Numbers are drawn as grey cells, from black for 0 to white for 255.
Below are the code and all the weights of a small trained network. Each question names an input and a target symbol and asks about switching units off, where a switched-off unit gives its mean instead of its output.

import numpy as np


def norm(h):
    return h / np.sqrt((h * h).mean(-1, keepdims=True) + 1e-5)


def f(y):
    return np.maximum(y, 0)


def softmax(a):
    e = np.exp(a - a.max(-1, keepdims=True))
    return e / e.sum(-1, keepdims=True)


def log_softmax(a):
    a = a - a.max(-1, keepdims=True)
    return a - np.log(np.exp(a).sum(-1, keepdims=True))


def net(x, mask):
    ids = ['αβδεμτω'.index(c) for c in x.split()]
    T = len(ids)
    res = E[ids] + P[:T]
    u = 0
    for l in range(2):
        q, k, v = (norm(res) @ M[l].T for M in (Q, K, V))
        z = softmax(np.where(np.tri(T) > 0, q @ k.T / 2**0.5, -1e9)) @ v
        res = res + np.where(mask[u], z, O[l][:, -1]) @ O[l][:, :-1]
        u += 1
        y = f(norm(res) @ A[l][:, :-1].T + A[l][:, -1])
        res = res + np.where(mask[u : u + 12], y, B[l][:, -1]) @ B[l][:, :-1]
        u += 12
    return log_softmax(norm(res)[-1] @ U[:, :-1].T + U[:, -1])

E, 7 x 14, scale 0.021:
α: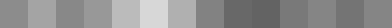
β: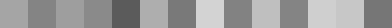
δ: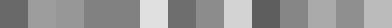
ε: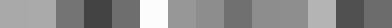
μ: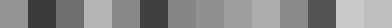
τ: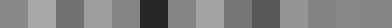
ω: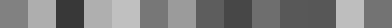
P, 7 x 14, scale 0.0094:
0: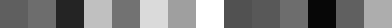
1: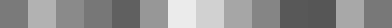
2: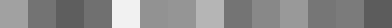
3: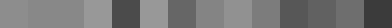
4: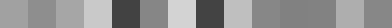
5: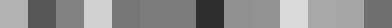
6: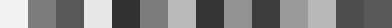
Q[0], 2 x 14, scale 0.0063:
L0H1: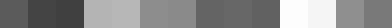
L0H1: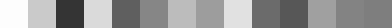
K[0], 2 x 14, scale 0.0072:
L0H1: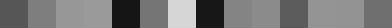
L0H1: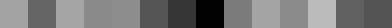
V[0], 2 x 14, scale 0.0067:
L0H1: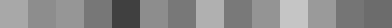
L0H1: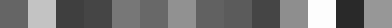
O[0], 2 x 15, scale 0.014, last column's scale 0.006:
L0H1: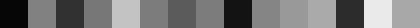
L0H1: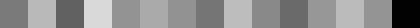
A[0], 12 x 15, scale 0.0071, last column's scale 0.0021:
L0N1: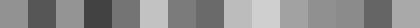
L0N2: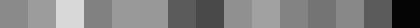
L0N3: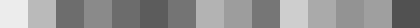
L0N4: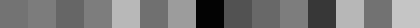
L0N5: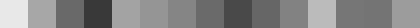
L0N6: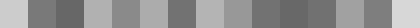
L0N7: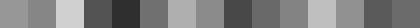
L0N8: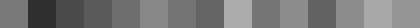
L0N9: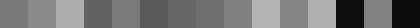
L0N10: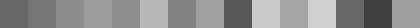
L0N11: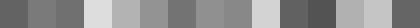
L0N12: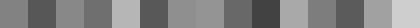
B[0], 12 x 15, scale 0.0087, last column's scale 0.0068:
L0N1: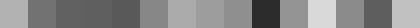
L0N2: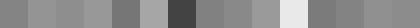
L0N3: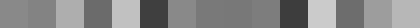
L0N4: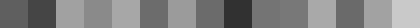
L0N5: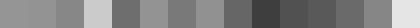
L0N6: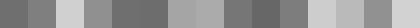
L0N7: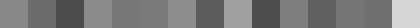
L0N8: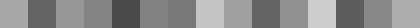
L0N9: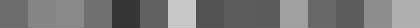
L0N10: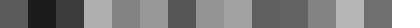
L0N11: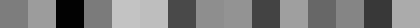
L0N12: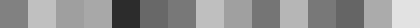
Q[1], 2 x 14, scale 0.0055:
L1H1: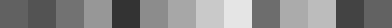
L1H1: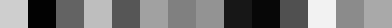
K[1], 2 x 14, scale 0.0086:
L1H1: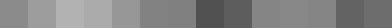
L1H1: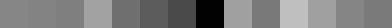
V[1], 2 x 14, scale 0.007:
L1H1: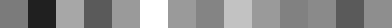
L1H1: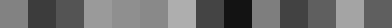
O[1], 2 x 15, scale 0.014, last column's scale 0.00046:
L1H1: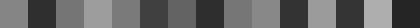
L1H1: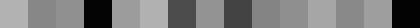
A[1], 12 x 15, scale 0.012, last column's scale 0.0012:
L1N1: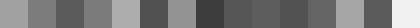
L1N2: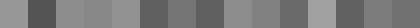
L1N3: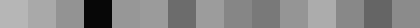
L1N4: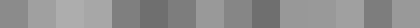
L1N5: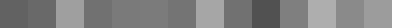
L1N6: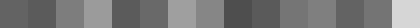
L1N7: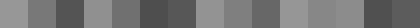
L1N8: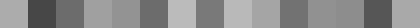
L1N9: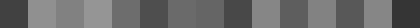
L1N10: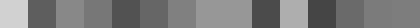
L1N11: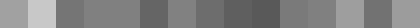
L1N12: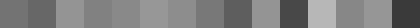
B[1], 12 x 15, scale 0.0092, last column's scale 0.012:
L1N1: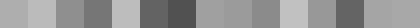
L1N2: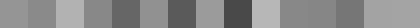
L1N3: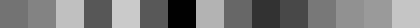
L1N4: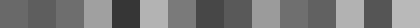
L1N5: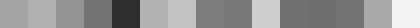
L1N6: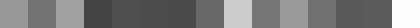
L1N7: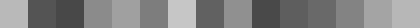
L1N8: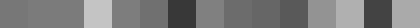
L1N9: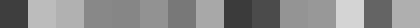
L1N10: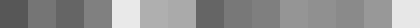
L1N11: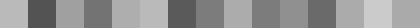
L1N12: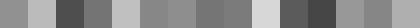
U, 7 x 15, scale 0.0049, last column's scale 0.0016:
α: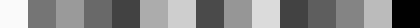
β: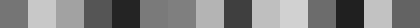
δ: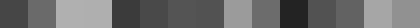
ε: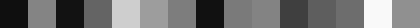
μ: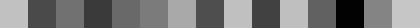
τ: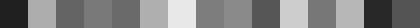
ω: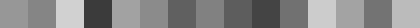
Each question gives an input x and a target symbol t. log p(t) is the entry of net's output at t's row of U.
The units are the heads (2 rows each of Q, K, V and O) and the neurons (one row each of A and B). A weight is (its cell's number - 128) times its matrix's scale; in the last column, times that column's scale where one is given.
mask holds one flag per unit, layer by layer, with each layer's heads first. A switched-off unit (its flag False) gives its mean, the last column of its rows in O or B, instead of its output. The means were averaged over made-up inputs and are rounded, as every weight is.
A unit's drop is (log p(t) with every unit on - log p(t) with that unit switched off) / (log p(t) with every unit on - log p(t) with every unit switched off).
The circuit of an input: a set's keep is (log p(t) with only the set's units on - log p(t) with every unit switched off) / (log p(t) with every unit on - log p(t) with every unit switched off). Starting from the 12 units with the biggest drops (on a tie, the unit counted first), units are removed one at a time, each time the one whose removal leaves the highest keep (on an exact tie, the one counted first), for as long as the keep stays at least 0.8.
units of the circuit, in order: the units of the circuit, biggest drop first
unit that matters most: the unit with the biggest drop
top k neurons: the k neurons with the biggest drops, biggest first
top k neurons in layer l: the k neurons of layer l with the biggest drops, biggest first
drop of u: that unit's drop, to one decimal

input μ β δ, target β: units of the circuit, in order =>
[L0H1, L1N5]
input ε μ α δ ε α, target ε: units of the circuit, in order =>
[L0H1]
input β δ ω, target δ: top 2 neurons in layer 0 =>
[L0N5, L0N4]
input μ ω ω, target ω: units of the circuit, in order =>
[L1H1, L1N3]
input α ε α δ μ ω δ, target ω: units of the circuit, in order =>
[L1N3, L1H1]
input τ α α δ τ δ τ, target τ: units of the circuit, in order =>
[L1H1, L0N1]
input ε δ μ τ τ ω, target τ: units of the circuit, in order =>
[L1H1, L0N5]
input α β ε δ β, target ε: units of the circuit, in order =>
[L0H1, L1N12]
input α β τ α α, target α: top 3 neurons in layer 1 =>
[L1N9, L1N10, L1N3]
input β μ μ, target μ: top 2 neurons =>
[L0N12, L1N10]
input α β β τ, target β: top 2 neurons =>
[L0N10, L0N1]
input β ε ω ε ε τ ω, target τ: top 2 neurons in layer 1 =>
[L1N3, L1N4]
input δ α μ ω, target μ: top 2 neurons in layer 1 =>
[L1N6, L1N3]
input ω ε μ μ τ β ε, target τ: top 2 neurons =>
[L0N10, L0N12]
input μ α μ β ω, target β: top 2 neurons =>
[L0N4, L1N1]
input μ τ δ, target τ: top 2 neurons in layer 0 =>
[L0N12, L0N4]
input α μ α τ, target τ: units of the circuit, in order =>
[L1H1]
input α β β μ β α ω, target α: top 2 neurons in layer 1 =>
[L1N3, L1N12]
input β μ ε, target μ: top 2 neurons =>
[L1N6, L0N12]
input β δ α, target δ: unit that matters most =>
L1H1
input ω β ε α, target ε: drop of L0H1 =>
0.9
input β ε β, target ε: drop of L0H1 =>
0.6
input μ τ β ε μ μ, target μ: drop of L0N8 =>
0.1
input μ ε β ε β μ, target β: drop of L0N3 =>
-0.1
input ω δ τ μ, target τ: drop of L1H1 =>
0.4
